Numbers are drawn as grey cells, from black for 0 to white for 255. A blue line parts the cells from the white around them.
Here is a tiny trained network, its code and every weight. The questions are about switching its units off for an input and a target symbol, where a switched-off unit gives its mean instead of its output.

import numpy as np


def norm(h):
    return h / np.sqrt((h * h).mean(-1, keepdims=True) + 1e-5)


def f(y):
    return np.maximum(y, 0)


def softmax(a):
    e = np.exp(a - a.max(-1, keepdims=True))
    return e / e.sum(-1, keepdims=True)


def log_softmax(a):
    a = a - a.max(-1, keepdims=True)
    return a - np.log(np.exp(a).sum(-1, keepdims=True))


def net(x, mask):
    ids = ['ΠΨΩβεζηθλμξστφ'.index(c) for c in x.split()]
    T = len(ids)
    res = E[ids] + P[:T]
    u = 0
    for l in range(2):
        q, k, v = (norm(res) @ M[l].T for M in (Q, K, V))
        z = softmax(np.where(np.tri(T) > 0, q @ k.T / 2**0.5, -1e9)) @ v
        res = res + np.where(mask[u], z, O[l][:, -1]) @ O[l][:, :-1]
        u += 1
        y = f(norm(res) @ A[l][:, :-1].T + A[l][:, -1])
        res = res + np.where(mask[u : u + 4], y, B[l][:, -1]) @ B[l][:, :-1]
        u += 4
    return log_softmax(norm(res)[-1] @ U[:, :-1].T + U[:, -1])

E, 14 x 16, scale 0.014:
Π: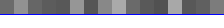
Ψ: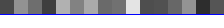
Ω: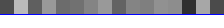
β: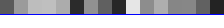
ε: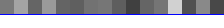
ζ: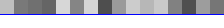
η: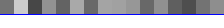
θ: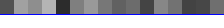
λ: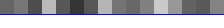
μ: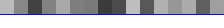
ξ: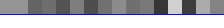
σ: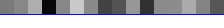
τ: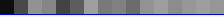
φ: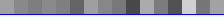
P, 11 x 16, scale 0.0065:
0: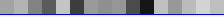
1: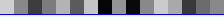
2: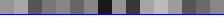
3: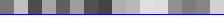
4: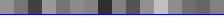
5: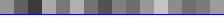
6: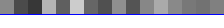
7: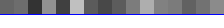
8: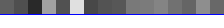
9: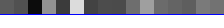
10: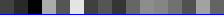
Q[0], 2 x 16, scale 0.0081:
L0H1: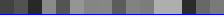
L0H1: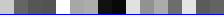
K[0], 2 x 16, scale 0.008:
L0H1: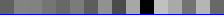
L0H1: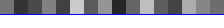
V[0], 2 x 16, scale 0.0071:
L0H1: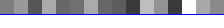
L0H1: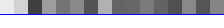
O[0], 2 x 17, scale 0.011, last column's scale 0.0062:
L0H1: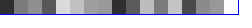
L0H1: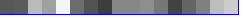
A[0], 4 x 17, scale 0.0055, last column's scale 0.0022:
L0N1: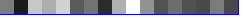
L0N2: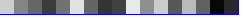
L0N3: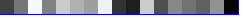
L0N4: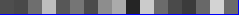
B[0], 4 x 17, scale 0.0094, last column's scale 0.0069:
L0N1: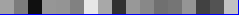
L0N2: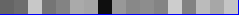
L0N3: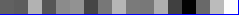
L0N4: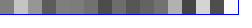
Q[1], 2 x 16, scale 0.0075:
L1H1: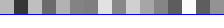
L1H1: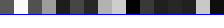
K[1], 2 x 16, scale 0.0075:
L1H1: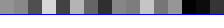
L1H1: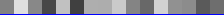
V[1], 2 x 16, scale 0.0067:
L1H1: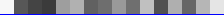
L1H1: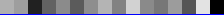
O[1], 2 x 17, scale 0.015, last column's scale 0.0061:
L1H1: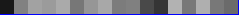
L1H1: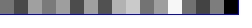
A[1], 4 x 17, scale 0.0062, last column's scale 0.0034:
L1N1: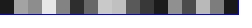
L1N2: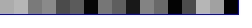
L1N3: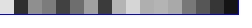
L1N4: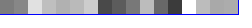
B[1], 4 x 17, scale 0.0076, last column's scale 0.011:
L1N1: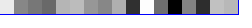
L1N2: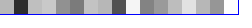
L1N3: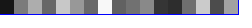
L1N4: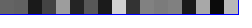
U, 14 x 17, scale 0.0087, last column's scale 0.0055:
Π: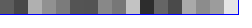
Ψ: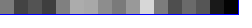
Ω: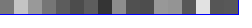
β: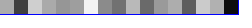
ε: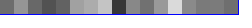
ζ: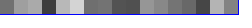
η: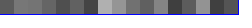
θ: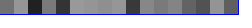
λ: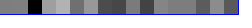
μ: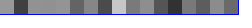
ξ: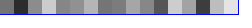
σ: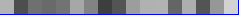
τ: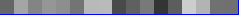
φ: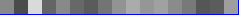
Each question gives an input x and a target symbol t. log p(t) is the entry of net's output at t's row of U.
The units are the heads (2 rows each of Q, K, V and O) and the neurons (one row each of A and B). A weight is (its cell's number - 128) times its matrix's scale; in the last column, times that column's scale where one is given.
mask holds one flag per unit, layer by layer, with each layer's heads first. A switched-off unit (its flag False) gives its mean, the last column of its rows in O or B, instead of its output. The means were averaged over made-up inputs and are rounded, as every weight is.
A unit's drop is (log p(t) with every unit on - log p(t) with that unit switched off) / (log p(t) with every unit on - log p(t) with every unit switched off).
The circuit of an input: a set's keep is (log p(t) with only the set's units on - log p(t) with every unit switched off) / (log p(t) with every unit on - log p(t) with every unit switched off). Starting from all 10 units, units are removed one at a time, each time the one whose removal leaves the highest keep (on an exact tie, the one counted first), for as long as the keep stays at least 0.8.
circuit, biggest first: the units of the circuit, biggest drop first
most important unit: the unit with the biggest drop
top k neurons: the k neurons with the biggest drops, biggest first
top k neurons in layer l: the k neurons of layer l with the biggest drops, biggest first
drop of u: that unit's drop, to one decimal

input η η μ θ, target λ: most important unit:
L0H1
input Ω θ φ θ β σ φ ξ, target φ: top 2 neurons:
[L0N3 L1N3]
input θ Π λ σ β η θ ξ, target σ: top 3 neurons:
[L0N2 L0N3 L1N2]
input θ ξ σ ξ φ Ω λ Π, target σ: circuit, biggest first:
[L0H1 L1H1 L0N3]
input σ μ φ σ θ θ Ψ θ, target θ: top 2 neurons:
[L0N2 L1N2]
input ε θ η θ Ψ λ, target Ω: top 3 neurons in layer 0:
[L0N3 L0N4 L0N2]
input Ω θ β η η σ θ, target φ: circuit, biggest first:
[L1H1 L0H1 L1N3]
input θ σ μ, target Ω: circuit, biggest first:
[L0N2 L0H1 L1N2]
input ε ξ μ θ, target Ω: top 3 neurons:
[L0N3 L0N4 L1N2]
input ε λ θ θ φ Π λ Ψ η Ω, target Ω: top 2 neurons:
[L0N3 L0N2]
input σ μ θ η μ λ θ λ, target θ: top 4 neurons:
[L0N2 L0N3 L1N2 L1N1]
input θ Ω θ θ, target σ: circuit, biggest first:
[L1H1 L0H1]
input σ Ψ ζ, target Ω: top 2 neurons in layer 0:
[L0N2 L0N1]
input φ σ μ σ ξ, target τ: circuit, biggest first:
[L1H1]
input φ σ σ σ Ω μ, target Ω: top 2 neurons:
[L0N2 L1N4]
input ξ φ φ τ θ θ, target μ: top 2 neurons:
[L1N1 L1N2]
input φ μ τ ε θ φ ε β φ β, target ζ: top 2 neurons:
[L0N3 L1N2]
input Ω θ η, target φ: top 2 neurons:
[L0N3 L1N3]
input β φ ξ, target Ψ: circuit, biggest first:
[L1H1 L0H1 L1N3 L0N2]
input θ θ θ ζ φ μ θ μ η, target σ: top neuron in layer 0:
[L0N3]
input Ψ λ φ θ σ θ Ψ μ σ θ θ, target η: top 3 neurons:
[L0N3 L1N3 L1N2]
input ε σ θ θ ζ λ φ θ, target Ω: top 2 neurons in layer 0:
[L0N3 L0N4]
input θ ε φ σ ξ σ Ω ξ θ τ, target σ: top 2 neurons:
[L0N3 L0N2]
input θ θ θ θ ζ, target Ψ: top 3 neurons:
[L1N3 L0N1 L1N2]
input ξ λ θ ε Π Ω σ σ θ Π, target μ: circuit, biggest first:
[L1H1 L0H1 L1N1]
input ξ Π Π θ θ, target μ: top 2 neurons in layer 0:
[L0N4 L0N1]
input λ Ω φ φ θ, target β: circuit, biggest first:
[L1N2]
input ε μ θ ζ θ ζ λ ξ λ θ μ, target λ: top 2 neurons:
[L1N2 L0N4]
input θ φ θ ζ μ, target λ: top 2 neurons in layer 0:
[L0N1 L0N4]
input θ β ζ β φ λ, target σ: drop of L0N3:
0.3
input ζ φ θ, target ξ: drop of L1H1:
0.4
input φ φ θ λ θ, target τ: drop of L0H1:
0.2
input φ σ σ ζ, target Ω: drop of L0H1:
0.5
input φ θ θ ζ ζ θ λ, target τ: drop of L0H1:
0.1
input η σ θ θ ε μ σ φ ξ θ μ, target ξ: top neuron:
[L0N1]
